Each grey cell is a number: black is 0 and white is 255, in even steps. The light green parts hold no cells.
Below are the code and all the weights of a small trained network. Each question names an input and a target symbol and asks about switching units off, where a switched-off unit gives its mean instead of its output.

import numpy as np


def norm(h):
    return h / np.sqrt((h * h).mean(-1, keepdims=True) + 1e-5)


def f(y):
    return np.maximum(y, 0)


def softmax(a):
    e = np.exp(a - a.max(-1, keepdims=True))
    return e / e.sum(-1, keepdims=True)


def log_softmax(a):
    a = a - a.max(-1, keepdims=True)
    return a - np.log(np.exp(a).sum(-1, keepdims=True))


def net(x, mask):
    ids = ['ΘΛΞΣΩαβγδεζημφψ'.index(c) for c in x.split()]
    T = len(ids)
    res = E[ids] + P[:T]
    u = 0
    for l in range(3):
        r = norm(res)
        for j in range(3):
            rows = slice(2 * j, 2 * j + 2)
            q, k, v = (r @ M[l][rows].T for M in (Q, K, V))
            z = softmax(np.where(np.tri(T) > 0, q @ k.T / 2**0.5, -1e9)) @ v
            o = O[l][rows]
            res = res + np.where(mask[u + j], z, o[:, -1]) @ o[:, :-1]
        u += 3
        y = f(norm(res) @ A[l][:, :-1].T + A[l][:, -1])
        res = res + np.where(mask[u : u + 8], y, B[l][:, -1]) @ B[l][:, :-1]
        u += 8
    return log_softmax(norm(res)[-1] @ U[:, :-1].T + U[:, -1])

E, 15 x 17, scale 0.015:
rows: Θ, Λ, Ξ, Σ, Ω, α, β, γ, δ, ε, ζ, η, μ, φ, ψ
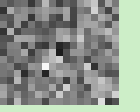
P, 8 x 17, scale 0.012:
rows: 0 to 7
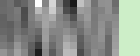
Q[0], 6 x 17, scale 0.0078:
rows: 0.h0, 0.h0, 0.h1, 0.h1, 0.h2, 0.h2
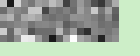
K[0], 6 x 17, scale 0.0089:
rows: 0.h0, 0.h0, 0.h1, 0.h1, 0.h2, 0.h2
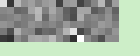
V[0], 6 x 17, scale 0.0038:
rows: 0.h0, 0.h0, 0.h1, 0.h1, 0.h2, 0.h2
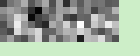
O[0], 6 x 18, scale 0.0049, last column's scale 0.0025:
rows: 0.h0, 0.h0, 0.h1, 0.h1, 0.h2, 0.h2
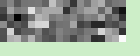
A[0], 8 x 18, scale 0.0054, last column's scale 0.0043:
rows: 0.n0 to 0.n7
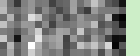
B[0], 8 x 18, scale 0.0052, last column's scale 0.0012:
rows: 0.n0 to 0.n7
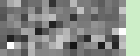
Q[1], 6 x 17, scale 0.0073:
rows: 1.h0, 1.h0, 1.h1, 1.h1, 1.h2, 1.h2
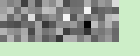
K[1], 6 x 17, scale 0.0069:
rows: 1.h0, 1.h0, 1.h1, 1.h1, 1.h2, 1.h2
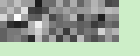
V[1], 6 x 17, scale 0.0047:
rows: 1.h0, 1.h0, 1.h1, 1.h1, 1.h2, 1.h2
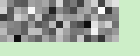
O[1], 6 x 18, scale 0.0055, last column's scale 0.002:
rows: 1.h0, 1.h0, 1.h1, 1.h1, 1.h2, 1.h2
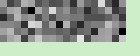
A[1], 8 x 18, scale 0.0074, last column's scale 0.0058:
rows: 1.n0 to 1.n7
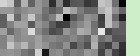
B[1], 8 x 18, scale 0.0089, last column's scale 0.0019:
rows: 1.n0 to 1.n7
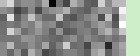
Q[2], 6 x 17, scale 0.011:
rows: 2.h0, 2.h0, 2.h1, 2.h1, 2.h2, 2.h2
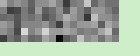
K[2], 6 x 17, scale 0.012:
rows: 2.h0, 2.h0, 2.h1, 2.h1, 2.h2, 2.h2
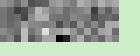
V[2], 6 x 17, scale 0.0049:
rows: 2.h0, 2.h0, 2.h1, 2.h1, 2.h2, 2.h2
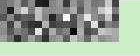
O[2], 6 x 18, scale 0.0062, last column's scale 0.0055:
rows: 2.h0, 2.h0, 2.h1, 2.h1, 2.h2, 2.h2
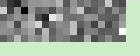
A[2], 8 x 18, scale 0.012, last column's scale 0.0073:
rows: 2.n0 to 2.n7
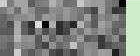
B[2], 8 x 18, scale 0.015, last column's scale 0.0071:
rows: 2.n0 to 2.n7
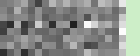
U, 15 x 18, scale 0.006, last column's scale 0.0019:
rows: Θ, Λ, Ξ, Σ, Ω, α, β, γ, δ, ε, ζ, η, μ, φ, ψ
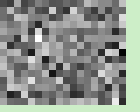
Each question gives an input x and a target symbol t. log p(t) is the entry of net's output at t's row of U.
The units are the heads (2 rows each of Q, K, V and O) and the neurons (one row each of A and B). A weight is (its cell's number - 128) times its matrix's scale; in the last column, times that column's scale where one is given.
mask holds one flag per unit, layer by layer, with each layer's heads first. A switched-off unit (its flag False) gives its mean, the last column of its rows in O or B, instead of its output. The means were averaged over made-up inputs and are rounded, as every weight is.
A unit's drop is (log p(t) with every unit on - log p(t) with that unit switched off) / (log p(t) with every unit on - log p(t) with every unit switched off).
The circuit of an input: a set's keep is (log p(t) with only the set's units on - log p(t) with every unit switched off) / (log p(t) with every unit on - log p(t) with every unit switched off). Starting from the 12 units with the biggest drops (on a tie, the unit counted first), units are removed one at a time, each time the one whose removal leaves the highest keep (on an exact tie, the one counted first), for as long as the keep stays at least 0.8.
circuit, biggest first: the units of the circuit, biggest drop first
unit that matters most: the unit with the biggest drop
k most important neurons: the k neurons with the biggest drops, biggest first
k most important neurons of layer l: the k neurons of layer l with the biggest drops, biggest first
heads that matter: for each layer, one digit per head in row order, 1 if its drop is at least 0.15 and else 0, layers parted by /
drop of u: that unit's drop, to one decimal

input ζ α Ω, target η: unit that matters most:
1.n2
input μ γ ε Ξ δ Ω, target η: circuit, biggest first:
[0.h0, 0.n6, 1.n2]
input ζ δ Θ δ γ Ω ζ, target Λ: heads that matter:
100 / 000 / 000
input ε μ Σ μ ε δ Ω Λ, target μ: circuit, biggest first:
[1.n6, 2.h0]
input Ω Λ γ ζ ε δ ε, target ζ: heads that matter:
010 / 100 / 010
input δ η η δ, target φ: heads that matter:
000 / 001 / 000
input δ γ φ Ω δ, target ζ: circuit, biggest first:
[1.h2, 1.n0]
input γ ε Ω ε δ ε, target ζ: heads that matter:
010 / 000 / 010
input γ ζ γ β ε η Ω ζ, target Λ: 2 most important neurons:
[2.n6, 2.n3]
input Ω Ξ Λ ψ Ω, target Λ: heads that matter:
010 / 000 / 010
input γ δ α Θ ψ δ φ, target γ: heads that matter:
000 / 100 / 000
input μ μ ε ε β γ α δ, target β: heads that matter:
011 / 000 / 000
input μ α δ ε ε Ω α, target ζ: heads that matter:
011 / 000 / 010
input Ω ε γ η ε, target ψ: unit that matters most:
0.h1
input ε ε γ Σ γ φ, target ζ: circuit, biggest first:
[1.n0, 1.h2]
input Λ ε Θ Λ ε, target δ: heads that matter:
010 / 000 / 010
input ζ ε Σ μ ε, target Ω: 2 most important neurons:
[2.n1, 2.n3]
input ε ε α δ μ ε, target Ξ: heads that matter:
000 / 010 / 000
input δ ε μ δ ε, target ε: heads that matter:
010 / 010 / 000
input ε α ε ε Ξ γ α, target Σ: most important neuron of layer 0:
[0.n4]
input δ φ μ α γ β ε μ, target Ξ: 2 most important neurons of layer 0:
[0.n1, 0.n5]
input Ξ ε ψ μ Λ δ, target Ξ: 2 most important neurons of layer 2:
[2.n5, 2.n3]
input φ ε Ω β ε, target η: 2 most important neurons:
[1.n4, 2.n3]
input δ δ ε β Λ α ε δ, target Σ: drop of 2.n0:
0.2
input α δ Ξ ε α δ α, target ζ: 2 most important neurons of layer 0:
[0.n5, 0.n4]
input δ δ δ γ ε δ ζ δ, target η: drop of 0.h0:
1.1
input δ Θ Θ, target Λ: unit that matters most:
2.h2
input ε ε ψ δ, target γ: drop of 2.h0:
0.0
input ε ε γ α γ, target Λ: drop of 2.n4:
0.1
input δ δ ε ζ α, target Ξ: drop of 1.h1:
0.1
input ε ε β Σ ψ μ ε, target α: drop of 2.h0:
0.2
